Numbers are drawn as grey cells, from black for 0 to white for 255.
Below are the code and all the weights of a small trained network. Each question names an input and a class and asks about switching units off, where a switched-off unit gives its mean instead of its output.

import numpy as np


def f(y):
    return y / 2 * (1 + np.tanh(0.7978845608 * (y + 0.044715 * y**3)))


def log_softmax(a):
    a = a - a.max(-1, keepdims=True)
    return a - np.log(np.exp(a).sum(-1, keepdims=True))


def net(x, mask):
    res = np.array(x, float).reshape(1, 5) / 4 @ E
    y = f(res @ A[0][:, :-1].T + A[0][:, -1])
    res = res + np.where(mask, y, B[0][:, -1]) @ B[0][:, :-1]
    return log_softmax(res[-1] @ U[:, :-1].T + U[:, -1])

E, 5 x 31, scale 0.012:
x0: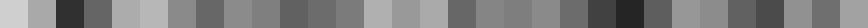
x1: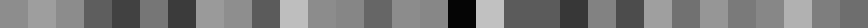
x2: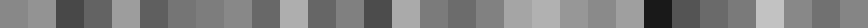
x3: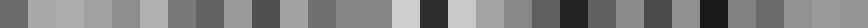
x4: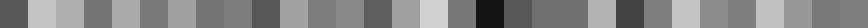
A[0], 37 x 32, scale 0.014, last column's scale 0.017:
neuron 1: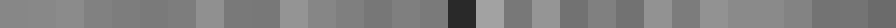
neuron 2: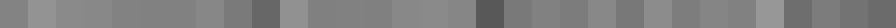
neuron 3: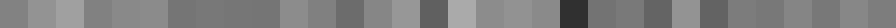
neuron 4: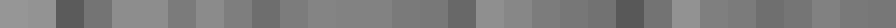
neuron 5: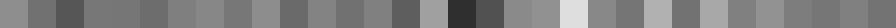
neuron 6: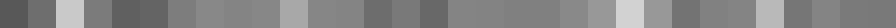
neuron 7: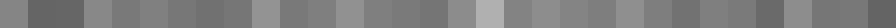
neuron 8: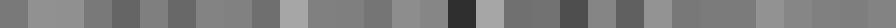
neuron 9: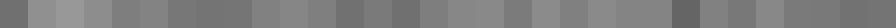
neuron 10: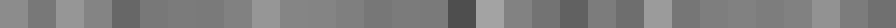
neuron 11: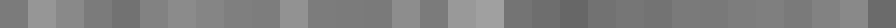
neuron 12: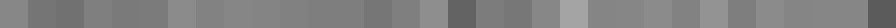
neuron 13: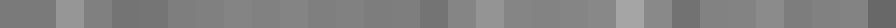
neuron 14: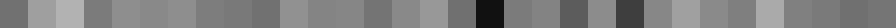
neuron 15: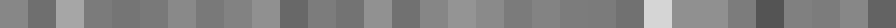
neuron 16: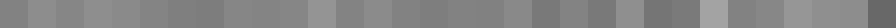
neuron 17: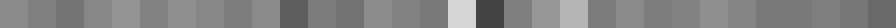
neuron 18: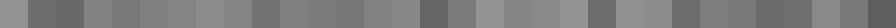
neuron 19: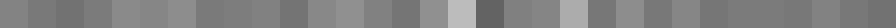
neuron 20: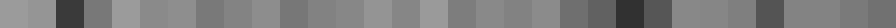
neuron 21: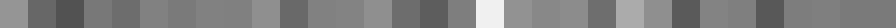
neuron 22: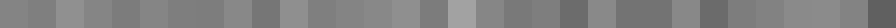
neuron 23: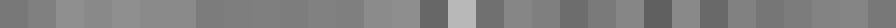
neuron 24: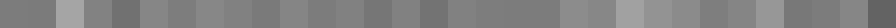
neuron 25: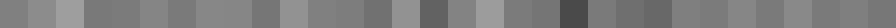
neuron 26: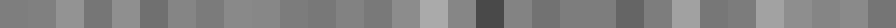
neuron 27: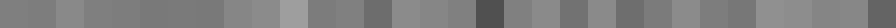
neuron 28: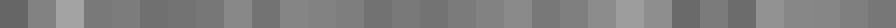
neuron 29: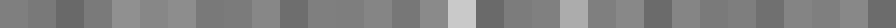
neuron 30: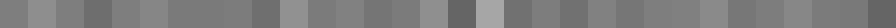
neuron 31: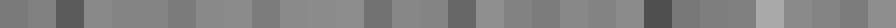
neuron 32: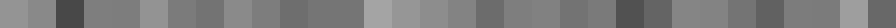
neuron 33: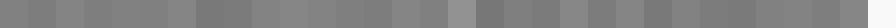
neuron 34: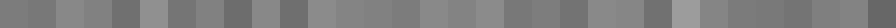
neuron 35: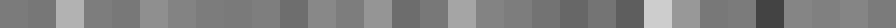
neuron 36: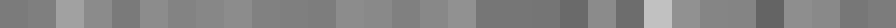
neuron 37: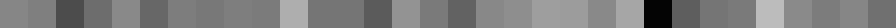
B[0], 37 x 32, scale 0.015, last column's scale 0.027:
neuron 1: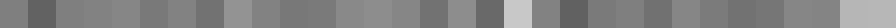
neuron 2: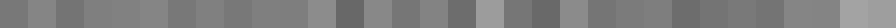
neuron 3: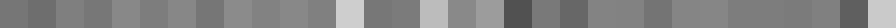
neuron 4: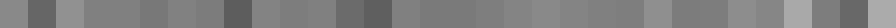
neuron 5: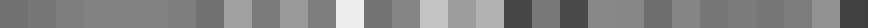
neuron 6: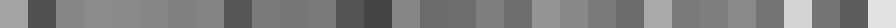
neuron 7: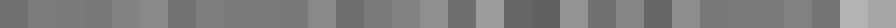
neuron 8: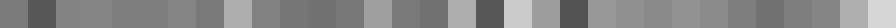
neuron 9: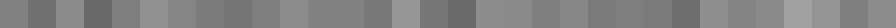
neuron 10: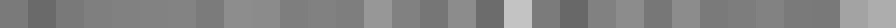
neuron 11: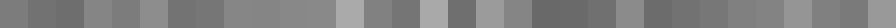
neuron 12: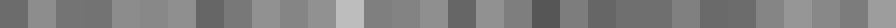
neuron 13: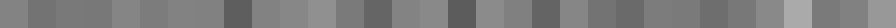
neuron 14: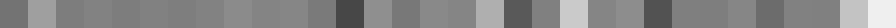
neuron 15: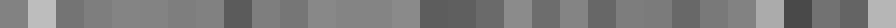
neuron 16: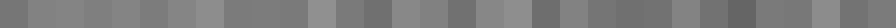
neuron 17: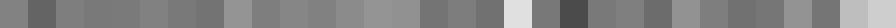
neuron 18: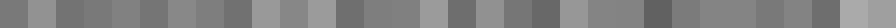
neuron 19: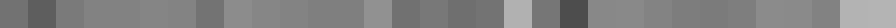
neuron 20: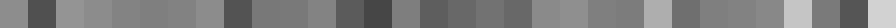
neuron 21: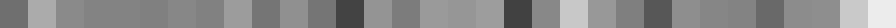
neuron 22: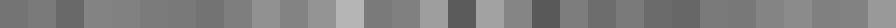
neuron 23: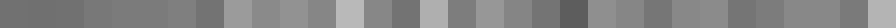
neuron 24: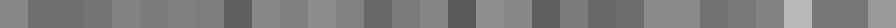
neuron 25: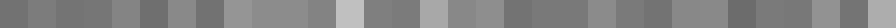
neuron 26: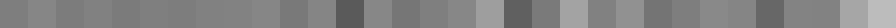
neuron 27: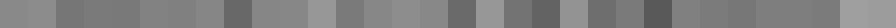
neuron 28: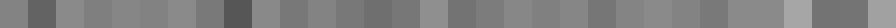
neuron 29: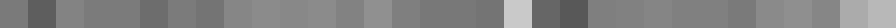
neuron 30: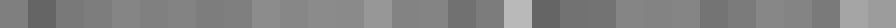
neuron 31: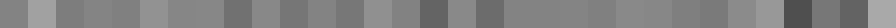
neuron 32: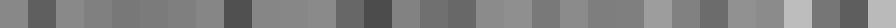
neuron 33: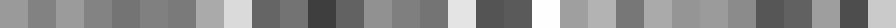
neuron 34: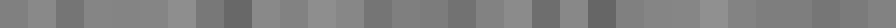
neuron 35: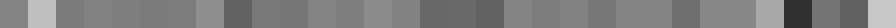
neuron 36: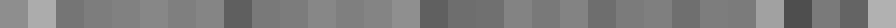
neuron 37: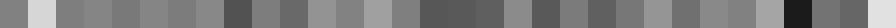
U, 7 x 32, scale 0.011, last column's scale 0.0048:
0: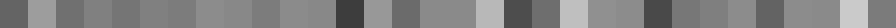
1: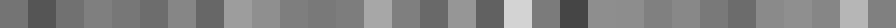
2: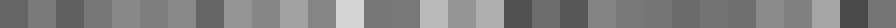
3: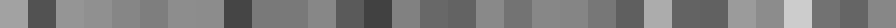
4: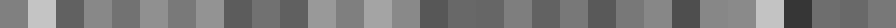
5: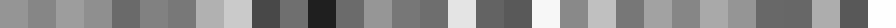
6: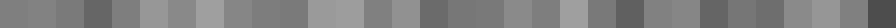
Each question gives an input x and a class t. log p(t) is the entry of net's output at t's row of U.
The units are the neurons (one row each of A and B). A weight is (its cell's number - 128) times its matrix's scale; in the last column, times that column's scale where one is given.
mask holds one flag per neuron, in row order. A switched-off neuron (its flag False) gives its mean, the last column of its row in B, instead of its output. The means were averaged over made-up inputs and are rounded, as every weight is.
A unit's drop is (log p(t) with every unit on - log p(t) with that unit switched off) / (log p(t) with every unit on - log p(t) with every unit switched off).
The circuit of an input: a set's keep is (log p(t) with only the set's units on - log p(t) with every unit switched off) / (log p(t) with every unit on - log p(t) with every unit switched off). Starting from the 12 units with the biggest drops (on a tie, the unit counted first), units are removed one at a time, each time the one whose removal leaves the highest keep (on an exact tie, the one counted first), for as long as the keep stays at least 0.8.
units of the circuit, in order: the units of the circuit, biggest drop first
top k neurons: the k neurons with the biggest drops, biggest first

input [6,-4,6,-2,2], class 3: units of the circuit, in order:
(neuron 20)
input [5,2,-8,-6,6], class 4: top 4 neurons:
(neuron 15; neuron 35; neuron 21; neuron 36)
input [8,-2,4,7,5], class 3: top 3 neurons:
(neuron 20; neuron 32; neuron 5)
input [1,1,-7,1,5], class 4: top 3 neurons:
(neuron 35; neuron 21; neuron 36)
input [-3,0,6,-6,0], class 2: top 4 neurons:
(neuron 5; neuron 35; neuron 15; neuron 36)
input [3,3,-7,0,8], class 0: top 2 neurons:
(neuron 14; neuron 37)
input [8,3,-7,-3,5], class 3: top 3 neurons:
(neuron 20; neuron 32; neuron 37)
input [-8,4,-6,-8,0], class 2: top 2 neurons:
(neuron 5; neuron 20)
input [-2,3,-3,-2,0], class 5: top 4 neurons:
(neuron 37; neuron 17; neuron 29; neuron 19)
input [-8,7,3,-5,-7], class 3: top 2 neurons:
(neuron 6; neuron 14)
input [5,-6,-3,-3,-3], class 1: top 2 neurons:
(neuron 17; neuron 6)
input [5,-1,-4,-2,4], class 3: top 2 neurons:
(neuron 21; neuron 20)
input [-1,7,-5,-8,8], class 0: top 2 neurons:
(neuron 14; neuron 26)
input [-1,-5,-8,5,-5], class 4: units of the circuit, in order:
(neuron 35)
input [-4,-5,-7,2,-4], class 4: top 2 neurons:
(neuron 35; neuron 15)
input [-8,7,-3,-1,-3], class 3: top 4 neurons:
(neuron 6; neuron 17; neuron 28; neuron 13)
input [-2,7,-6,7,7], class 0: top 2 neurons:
(neuron 14; neuron 5)
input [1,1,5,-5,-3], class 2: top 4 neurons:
(neuron 5; neuron 35; neuron 15; neuron 36)
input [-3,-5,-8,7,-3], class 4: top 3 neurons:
(neuron 35; neuron 5; neuron 15)
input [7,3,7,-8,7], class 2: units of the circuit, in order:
(neuron 5)
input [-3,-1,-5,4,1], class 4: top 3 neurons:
(neuron 5; neuron 35; neuron 36)
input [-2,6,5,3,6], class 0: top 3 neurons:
(neuron 14; neuron 17; neuron 27)
